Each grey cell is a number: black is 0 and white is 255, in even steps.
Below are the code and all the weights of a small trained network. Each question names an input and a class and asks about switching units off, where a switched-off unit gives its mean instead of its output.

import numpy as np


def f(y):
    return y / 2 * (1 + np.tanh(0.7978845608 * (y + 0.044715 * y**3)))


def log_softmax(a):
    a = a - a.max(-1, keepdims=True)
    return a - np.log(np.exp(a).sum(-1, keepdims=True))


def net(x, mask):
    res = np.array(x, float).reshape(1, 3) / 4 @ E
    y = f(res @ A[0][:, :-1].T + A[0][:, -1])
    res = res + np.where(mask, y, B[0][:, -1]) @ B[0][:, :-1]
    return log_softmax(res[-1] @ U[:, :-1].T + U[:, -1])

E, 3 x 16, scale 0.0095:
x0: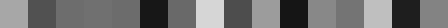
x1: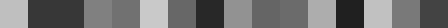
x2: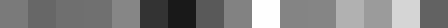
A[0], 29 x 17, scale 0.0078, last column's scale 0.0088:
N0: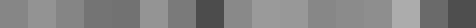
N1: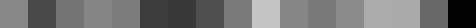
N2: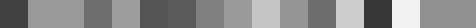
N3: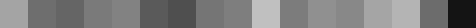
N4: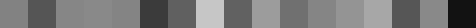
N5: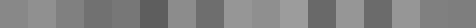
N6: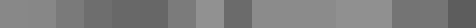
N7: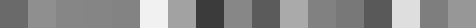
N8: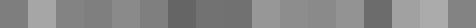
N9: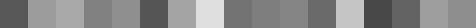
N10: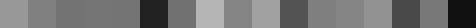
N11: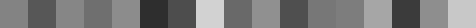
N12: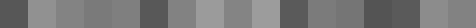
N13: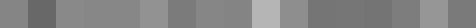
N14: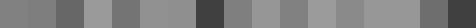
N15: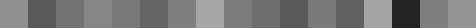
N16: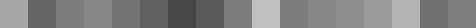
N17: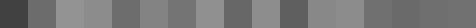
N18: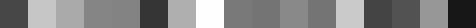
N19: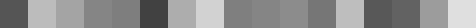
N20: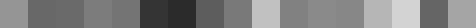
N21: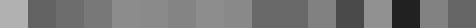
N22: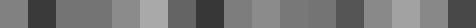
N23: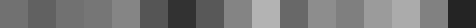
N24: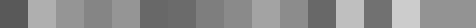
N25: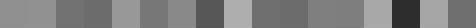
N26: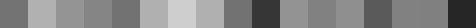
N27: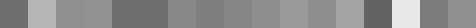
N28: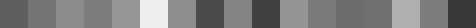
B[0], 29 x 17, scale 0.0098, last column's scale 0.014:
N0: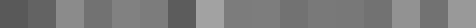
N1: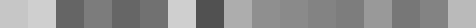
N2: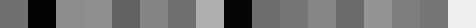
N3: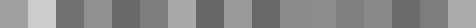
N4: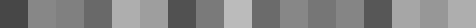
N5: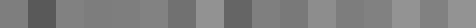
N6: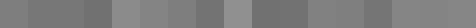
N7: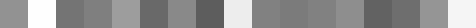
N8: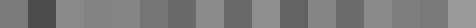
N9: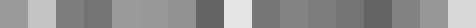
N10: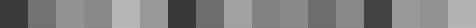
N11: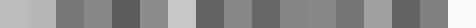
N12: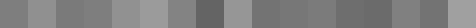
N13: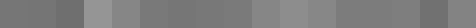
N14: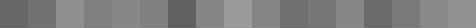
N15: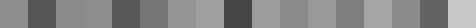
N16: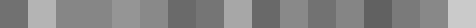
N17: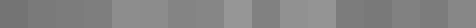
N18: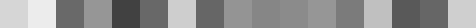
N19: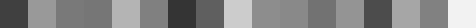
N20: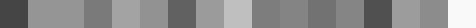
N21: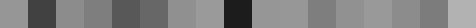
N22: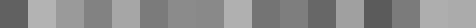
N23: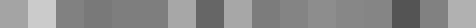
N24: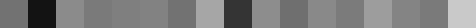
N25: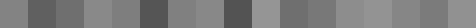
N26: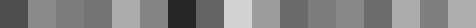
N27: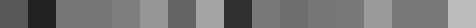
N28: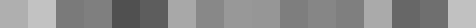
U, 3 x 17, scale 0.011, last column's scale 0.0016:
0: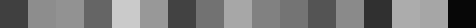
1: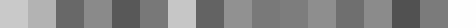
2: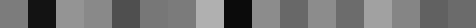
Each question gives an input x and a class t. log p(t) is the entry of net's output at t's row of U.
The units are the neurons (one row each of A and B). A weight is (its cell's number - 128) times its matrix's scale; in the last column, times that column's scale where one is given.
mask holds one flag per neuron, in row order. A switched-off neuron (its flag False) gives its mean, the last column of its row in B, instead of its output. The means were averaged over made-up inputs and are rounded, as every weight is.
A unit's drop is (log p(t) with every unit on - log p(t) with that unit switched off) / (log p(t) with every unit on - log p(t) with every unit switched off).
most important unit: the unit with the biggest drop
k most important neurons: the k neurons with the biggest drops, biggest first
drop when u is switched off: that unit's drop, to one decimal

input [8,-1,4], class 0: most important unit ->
N10
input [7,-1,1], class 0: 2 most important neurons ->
(N10 N4)
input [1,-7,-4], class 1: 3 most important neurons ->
(N18 N20 N10)
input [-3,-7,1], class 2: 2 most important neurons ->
(N2 N24)
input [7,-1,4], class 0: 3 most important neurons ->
(N10 N4 N20)
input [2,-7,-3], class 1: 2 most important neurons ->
(N18 N20)
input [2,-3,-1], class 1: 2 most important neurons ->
(N20 N18)
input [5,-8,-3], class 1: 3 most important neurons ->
(N18 N11 N20)
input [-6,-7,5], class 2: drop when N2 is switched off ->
0.4
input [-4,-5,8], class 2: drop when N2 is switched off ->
0.5
